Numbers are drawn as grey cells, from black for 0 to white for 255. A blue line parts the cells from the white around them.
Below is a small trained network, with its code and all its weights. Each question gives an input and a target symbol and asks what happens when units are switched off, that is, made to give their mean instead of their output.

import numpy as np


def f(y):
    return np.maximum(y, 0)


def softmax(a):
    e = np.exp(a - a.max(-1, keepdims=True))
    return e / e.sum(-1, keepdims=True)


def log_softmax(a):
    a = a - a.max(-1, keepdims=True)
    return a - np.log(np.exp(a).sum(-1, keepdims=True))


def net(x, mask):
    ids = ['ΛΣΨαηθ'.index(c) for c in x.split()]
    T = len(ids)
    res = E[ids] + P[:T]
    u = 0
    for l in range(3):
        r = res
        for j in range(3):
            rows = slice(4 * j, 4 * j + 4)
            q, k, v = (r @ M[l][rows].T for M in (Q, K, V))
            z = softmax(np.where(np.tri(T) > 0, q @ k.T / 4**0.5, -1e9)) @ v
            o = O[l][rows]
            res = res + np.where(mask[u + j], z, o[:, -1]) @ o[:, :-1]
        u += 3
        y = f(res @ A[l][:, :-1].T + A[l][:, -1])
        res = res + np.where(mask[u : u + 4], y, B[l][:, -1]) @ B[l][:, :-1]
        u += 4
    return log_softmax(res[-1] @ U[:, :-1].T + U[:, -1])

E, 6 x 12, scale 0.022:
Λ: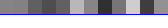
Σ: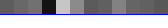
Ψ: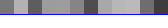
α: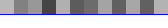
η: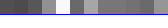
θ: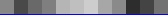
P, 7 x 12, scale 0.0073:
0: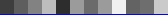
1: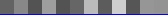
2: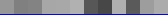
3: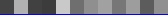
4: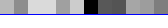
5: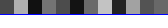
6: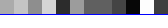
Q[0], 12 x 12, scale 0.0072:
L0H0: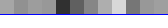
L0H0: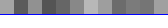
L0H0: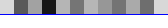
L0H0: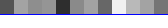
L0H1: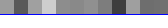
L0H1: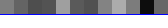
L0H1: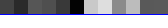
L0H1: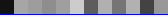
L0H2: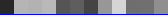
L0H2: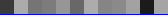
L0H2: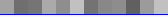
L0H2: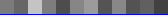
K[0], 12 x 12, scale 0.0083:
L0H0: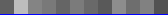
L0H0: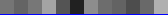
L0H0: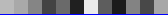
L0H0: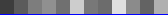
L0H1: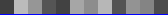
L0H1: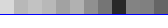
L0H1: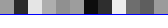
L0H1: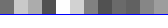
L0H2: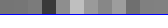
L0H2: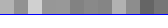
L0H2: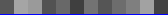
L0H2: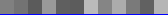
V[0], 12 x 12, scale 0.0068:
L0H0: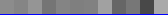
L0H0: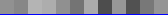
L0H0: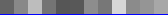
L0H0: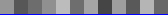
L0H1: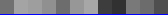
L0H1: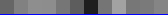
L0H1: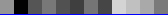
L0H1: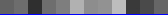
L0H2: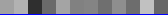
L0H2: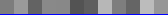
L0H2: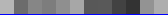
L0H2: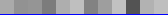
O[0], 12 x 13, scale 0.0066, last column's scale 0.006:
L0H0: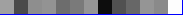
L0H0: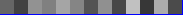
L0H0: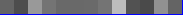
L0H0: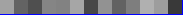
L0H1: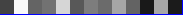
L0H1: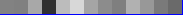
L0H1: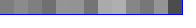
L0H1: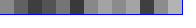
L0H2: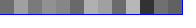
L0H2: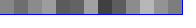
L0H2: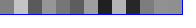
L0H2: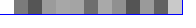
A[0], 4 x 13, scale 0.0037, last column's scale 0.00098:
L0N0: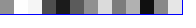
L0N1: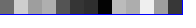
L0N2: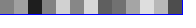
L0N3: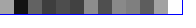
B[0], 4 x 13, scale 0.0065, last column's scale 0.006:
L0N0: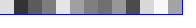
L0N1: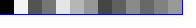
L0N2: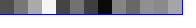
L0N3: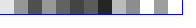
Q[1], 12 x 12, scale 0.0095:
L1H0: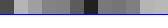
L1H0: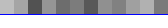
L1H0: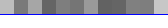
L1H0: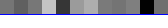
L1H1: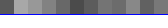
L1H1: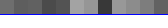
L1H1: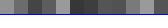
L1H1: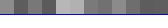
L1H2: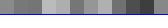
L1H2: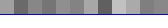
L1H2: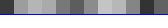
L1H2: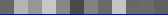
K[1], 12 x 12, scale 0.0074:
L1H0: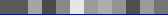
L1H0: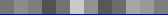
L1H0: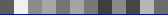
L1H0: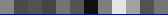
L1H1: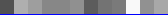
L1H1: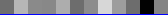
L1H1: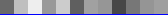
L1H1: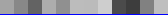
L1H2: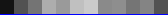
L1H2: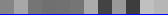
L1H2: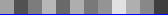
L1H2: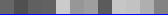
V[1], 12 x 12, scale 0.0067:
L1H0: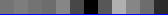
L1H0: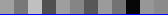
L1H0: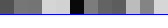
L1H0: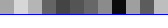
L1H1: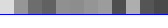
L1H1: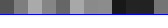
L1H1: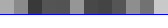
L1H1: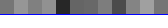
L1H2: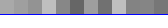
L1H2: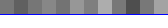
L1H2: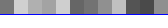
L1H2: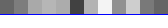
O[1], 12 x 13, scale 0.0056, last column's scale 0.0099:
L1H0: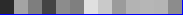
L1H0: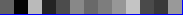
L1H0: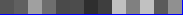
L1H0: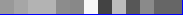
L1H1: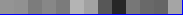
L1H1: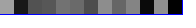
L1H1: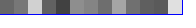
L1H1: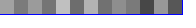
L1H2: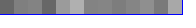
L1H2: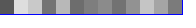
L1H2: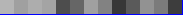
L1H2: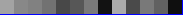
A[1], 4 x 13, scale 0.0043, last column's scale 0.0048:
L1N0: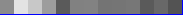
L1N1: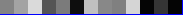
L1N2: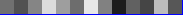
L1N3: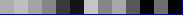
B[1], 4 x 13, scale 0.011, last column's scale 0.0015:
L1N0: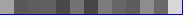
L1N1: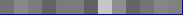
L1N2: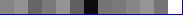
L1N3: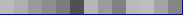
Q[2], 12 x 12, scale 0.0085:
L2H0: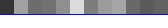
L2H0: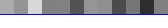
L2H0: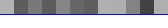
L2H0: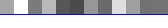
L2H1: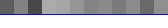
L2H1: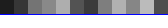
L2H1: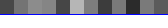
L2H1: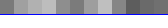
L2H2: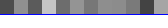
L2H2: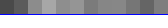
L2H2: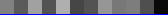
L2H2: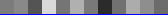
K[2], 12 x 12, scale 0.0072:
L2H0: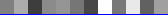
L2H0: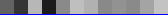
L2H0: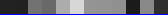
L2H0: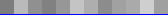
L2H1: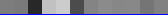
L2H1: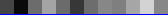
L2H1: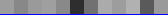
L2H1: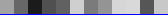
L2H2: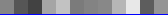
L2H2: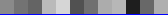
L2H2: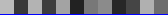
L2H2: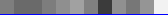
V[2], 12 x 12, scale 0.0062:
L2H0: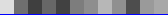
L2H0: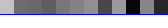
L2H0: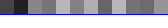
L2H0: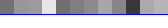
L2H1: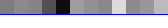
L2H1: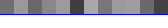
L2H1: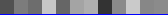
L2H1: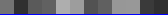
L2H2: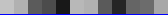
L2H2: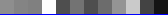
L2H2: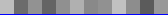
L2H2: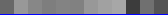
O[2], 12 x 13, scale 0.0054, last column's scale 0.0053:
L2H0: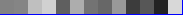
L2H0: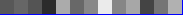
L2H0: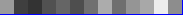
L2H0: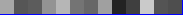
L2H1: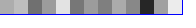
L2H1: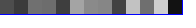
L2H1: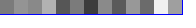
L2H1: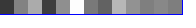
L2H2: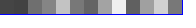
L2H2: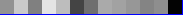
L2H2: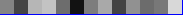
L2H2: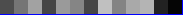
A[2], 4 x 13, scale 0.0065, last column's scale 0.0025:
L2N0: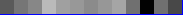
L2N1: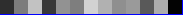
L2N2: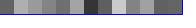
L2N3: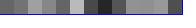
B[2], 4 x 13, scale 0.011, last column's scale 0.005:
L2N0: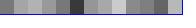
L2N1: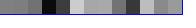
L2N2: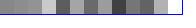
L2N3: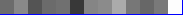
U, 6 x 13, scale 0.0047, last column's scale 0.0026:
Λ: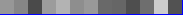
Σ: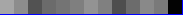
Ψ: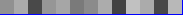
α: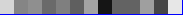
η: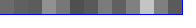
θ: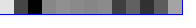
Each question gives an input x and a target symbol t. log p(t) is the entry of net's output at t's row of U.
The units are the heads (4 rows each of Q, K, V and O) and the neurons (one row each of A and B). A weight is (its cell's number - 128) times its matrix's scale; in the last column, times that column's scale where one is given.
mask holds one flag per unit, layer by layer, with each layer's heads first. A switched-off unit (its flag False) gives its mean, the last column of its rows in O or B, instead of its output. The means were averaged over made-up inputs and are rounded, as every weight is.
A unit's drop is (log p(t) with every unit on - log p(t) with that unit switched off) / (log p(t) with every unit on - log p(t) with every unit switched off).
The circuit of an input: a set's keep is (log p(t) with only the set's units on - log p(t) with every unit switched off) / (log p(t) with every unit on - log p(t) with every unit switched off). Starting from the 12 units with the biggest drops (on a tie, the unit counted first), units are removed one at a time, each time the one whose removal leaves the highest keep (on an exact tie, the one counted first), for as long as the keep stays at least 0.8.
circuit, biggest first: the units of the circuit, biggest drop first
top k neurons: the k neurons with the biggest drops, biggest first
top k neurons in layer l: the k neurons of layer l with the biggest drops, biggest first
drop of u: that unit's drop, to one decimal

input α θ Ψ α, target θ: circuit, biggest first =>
L1H0
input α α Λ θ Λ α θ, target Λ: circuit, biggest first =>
L0H1; L1H0; L2H2
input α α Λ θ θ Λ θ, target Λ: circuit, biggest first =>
L1H0; L2H2
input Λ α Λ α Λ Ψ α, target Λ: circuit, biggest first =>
L2H2; L1H0
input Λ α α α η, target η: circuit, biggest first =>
L2H1; L1H0
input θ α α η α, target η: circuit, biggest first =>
L1H0; L2H1; L0H1
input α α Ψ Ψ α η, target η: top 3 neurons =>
L1N2; L0N2; L2N3
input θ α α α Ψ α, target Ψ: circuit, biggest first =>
L2H2; L1H0; L0H1
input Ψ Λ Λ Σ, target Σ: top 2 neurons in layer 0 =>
L0N3; L0N0
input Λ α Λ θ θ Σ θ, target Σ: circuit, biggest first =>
L1H0; L0H2; L2N1; L0H1
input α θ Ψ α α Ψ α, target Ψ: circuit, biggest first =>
L0H1; L2H2; L1H0
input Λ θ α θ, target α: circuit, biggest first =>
L1H0; L2H0
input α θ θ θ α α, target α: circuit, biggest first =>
L0H1; L0H0; L1H0
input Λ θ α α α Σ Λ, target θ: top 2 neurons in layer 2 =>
L2N3; L2N0
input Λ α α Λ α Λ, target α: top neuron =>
L0N0
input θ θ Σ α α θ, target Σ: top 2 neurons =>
L2N1; L0N3
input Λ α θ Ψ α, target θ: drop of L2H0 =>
0.1
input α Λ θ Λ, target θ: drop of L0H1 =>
0.8
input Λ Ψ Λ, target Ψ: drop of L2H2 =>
-0.1
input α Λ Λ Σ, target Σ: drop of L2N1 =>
0.8
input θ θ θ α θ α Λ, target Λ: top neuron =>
L2N2
